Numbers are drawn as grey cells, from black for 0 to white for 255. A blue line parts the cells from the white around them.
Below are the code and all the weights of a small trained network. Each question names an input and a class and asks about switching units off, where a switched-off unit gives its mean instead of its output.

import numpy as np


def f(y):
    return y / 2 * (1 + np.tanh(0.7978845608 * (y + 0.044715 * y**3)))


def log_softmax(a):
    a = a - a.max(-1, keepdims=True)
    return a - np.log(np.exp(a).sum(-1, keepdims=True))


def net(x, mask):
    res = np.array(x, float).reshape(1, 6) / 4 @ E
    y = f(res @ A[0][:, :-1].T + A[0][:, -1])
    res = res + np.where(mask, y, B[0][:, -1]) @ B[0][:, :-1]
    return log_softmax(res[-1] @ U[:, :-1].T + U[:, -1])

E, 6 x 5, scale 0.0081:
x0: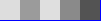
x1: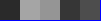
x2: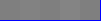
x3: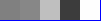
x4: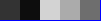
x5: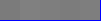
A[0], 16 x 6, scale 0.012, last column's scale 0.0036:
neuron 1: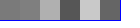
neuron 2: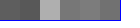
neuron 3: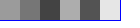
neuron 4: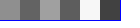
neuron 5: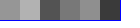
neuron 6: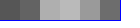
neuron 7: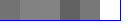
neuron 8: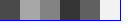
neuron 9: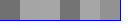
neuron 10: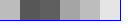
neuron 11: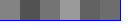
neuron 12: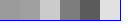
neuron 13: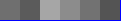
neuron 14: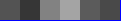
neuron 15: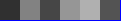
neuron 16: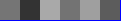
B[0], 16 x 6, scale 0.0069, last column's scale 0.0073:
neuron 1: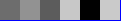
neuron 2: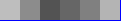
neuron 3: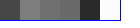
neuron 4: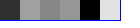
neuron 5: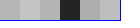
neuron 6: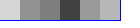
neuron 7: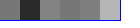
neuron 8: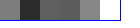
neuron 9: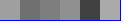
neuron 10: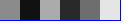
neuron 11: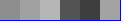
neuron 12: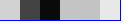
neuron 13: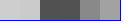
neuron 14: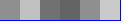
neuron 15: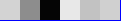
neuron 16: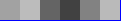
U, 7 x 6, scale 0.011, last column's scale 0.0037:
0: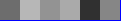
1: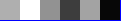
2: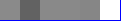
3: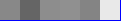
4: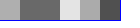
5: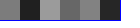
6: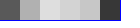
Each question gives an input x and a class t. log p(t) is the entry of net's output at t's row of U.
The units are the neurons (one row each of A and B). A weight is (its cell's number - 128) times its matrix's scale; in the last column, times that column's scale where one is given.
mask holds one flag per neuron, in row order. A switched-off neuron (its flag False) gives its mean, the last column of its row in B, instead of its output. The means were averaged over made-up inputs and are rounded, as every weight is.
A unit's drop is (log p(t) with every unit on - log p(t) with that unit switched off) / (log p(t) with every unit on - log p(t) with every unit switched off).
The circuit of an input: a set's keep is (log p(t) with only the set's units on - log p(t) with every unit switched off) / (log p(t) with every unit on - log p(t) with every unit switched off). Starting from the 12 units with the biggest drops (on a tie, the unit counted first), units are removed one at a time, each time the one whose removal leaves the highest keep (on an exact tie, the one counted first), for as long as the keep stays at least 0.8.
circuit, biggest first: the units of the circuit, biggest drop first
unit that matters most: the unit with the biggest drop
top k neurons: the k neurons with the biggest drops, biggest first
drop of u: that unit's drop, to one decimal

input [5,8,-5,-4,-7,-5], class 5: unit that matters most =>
neuron 8
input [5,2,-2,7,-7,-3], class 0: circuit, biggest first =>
[neuron 1; neuron 4]
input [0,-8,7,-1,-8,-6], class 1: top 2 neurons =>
[neuron 5; neuron 8]
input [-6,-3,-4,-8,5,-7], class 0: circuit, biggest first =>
[neuron 3; neuron 11]
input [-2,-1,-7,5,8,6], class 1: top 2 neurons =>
[neuron 16; neuron 6]
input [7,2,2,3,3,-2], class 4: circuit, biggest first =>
[neuron 12; neuron 10]
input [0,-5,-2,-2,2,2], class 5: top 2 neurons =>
[neuron 10; neuron 15]
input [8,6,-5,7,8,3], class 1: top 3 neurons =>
[neuron 16; neuron 13; neuron 6]
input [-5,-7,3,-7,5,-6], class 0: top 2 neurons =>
[neuron 3; neuron 11]
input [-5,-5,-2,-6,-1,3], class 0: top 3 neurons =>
[neuron 3; neuron 12; neuron 8]
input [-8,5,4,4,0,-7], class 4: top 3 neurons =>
[neuron 15; neuron 10; neuron 3]
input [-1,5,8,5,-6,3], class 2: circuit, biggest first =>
[neuron 8; neuron 16]
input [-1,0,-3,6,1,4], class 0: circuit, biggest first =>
[neuron 4; neuron 1]
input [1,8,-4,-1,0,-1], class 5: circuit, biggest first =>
[neuron 8; neuron 7]
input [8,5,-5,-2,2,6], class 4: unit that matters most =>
neuron 12
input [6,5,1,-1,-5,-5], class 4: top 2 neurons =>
[neuron 12; neuron 10]
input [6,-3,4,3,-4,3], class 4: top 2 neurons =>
[neuron 12; neuron 3]
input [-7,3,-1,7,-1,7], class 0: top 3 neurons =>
[neuron 4; neuron 1; neuron 12]
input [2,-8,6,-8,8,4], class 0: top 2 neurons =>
[neuron 3; neuron 11]
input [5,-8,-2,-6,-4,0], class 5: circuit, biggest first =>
[neuron 10; neuron 15]
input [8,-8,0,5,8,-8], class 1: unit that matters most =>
neuron 16
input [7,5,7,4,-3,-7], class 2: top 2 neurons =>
[neuron 15; neuron 8]
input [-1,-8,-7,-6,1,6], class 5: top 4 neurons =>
[neuron 10; neuron 4; neuron 1; neuron 15]
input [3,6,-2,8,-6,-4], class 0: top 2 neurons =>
[neuron 1; neuron 4]
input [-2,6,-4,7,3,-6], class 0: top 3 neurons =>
[neuron 1; neuron 4; neuron 10]
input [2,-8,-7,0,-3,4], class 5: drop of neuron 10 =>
0.6
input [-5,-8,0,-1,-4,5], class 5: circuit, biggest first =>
[neuron 10]
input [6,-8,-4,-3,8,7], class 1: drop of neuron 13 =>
0.2
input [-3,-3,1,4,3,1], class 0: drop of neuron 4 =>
0.6
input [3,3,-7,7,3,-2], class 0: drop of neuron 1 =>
0.4
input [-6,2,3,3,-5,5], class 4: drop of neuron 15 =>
0.9
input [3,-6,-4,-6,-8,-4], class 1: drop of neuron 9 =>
0.1
